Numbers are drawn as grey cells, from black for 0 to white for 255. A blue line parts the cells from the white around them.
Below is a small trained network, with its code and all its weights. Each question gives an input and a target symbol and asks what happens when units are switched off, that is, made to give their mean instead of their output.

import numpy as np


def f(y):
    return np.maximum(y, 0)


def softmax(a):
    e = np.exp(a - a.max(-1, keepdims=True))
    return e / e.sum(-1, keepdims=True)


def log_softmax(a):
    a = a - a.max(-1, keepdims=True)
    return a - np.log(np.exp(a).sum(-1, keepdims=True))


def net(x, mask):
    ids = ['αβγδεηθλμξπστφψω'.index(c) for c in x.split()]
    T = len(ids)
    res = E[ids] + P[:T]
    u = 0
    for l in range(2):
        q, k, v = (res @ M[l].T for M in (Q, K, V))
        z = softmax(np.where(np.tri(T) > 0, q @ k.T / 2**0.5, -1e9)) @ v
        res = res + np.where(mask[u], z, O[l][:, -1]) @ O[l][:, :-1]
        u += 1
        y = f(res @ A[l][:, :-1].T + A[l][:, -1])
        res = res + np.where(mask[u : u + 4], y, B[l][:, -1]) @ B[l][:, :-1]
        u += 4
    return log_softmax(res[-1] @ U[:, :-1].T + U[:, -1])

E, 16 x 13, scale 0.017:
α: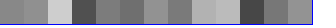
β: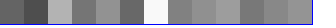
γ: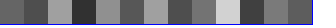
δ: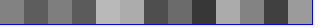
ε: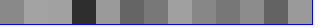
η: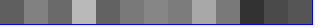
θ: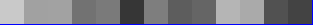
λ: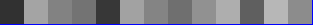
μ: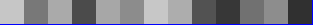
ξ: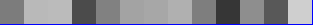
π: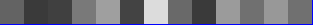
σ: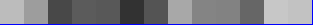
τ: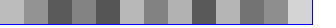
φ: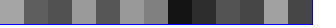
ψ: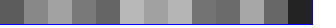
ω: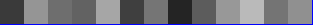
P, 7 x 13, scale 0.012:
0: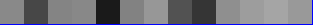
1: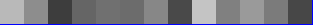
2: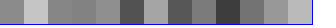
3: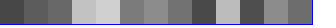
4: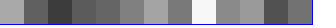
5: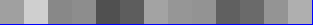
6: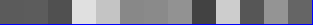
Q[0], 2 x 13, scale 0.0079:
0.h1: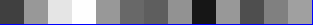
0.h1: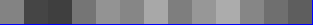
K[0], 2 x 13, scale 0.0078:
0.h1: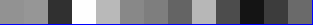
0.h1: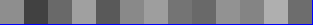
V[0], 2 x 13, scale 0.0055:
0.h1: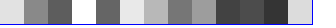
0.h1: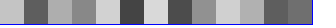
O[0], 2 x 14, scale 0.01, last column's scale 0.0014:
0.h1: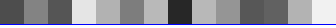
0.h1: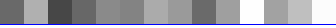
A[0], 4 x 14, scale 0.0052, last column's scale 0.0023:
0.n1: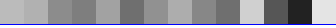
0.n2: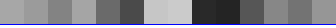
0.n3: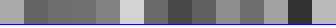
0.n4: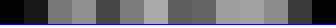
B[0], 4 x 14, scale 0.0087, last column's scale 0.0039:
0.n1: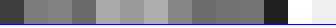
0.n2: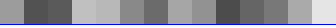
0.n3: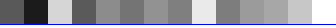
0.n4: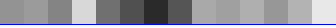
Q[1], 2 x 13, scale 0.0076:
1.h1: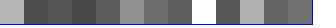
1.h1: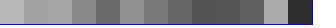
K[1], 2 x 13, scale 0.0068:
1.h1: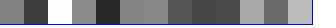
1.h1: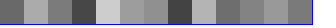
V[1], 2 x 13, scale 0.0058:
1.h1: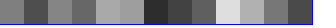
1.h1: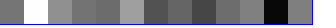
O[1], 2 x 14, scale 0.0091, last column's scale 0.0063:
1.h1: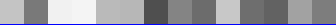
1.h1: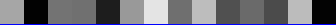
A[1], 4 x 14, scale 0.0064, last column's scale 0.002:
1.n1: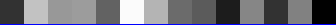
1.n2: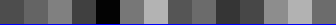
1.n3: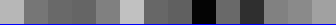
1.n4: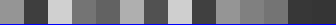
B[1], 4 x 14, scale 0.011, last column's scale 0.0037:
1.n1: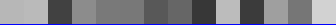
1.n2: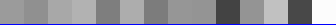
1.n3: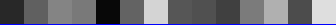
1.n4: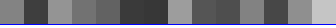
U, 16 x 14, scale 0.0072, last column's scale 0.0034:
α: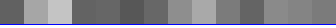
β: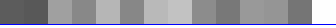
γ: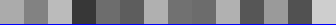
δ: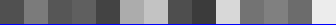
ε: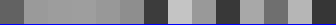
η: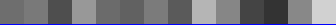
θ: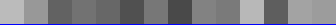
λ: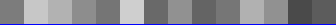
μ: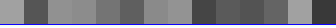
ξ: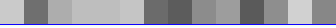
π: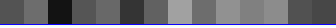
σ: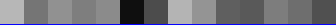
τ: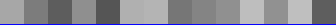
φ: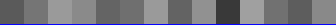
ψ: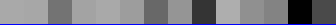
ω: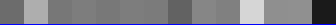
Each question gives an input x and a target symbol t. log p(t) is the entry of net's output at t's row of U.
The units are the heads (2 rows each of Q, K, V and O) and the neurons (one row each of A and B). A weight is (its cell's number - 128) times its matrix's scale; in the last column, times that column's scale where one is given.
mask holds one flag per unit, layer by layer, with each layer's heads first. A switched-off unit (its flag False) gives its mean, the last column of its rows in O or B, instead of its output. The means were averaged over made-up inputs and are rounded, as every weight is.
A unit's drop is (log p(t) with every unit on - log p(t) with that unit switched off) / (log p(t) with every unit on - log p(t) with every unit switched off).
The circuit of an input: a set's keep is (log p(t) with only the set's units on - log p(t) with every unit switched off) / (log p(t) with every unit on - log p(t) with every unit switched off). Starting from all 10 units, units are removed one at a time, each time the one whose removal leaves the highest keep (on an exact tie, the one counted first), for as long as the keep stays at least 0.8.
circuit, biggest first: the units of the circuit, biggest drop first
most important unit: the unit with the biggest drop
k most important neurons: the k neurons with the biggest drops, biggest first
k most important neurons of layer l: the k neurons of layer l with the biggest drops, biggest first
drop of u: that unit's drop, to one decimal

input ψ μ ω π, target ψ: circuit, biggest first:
(1.h1)
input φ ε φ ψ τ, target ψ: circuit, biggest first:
(1.h1 0.n3)
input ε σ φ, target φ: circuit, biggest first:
(1.n3 1.n2 1.h1)
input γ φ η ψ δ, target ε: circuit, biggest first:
(0.h1 1.n4 1.h1)
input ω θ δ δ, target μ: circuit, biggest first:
(1.h1 1.n4 1.n3 0.h1)
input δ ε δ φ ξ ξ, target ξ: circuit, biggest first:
(0.h1 1.h1)
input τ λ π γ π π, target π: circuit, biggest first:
(1.h1 0.h1)
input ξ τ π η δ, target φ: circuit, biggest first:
(1.h1 1.n2 0.n3)
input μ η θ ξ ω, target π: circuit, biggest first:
(1.h1 0.n2)
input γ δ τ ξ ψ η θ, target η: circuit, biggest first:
(0.h1 1.h1)
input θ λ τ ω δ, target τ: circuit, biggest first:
(0.h1 1.h1 0.n1)
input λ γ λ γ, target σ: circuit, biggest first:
(0.h1 1.n4 1.h1)
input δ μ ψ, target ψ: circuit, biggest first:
(1.n1 0.n3)
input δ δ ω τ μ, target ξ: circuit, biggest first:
(1.h1)
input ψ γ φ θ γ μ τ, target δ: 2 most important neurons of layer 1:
(1.n3 1.n2)
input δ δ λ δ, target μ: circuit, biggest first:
(1.h1 1.n4 1.n3)
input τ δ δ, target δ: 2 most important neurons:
(1.n3 0.n3)
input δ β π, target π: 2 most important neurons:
(0.n3 0.n2)
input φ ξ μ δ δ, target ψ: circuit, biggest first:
(1.h1 0.n3)
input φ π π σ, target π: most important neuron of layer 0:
(0.n3)
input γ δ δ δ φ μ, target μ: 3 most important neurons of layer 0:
(0.n2 0.n1 0.n3)
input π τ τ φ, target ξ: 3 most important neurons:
(0.n3 0.n4 1.n3)
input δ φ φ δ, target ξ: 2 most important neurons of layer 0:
(0.n3 0.n4)
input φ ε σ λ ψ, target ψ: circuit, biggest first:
(1.h1 0.n3)
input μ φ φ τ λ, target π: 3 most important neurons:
(0.n3 0.n2 0.n1)
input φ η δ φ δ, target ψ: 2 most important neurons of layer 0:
(0.n3 0.n1)
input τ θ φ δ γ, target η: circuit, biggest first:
(0.h1)
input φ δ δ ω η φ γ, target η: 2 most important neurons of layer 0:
(0.n3 0.n4)
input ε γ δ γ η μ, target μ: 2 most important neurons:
(0.n2 1.n1)
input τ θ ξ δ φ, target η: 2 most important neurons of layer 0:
(0.n3 0.n1)
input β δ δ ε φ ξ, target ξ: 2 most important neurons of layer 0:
(0.n3 0.n2)
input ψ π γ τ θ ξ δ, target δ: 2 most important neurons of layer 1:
(1.n3 1.n2)
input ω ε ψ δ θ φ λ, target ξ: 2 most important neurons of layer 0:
(0.n4 0.n1)
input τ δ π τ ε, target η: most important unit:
0.h1
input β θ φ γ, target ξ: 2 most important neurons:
(0.n4 1.n3)
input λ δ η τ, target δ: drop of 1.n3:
0.3
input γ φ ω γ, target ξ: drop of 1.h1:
0.5
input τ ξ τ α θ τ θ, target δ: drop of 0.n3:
0.1
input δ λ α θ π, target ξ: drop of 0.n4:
0.1
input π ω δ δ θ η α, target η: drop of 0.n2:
0.0
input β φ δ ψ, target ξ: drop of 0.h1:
0.1
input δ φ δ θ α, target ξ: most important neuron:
(1.n3)
